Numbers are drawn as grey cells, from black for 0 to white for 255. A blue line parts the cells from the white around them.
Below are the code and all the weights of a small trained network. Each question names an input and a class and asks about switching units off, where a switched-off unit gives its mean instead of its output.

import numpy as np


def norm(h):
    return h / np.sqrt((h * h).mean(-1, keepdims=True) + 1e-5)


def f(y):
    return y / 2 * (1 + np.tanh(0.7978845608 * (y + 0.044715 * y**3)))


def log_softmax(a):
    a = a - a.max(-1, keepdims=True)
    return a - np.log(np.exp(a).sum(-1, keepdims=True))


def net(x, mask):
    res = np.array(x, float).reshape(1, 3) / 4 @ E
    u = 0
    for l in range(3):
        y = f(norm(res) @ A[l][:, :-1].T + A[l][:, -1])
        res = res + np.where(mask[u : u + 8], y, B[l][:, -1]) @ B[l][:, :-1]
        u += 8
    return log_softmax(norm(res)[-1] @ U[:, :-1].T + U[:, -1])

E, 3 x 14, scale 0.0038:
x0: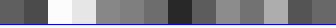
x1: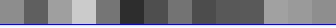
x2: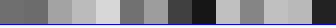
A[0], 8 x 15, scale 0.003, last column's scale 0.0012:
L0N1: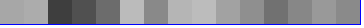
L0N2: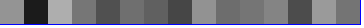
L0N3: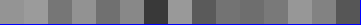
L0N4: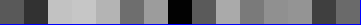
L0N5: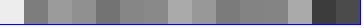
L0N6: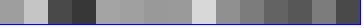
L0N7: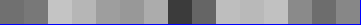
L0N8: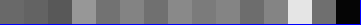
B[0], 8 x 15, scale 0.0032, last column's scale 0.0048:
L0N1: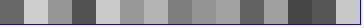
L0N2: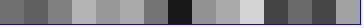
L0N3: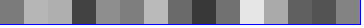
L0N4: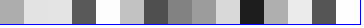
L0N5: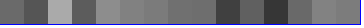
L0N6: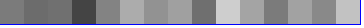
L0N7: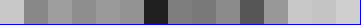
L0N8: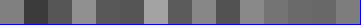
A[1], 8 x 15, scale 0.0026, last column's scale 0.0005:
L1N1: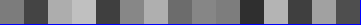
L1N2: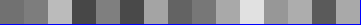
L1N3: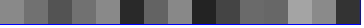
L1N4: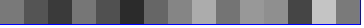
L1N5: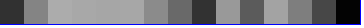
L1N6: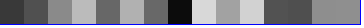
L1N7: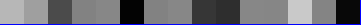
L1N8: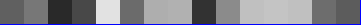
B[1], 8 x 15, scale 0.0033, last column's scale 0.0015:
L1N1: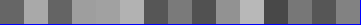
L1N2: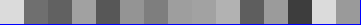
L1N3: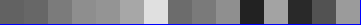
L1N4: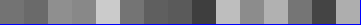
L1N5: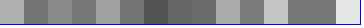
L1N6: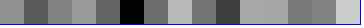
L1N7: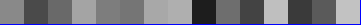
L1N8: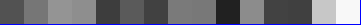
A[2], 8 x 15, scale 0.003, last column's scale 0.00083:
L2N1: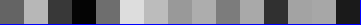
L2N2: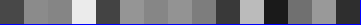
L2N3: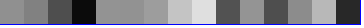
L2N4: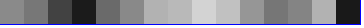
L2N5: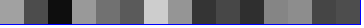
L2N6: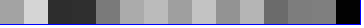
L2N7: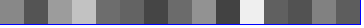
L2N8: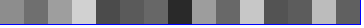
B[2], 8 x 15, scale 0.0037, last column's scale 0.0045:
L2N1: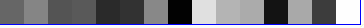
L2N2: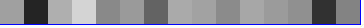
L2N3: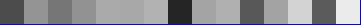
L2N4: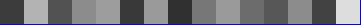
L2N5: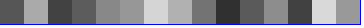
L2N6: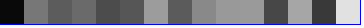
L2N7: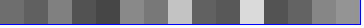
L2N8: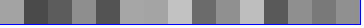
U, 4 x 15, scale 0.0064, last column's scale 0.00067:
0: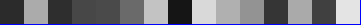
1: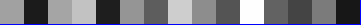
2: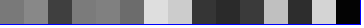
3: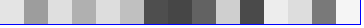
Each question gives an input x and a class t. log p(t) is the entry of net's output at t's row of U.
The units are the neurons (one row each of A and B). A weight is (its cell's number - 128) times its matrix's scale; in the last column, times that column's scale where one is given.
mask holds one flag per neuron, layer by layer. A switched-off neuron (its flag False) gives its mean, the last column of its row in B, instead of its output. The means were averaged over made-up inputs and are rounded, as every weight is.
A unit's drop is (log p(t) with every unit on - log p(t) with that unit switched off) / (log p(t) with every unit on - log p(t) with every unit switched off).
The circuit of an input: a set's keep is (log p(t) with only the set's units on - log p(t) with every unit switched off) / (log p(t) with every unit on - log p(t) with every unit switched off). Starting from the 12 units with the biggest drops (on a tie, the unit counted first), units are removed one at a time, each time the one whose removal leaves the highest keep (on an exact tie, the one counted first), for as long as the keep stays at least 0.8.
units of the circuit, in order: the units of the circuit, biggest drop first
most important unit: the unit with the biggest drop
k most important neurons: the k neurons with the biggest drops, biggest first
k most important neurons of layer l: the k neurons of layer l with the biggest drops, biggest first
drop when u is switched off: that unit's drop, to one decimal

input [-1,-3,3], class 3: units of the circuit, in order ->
[L0N7, L2N1]
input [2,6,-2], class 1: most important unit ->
L0N2
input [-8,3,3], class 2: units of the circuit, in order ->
[L1N7, L0N4, L2N5]
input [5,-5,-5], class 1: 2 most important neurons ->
[L0N4, L1N6]
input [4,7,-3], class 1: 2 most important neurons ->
[L0N2, L2N7]
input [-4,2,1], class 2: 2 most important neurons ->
[L0N4, L1N7]
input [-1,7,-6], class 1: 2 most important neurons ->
[L0N4, L0N2]
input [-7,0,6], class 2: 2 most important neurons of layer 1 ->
[L1N7, L1N8]
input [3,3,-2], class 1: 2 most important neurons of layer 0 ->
[L0N2, L0N1]
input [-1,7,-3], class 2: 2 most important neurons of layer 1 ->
[L1N7, L1N3]
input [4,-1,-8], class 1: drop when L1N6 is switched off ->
0.2
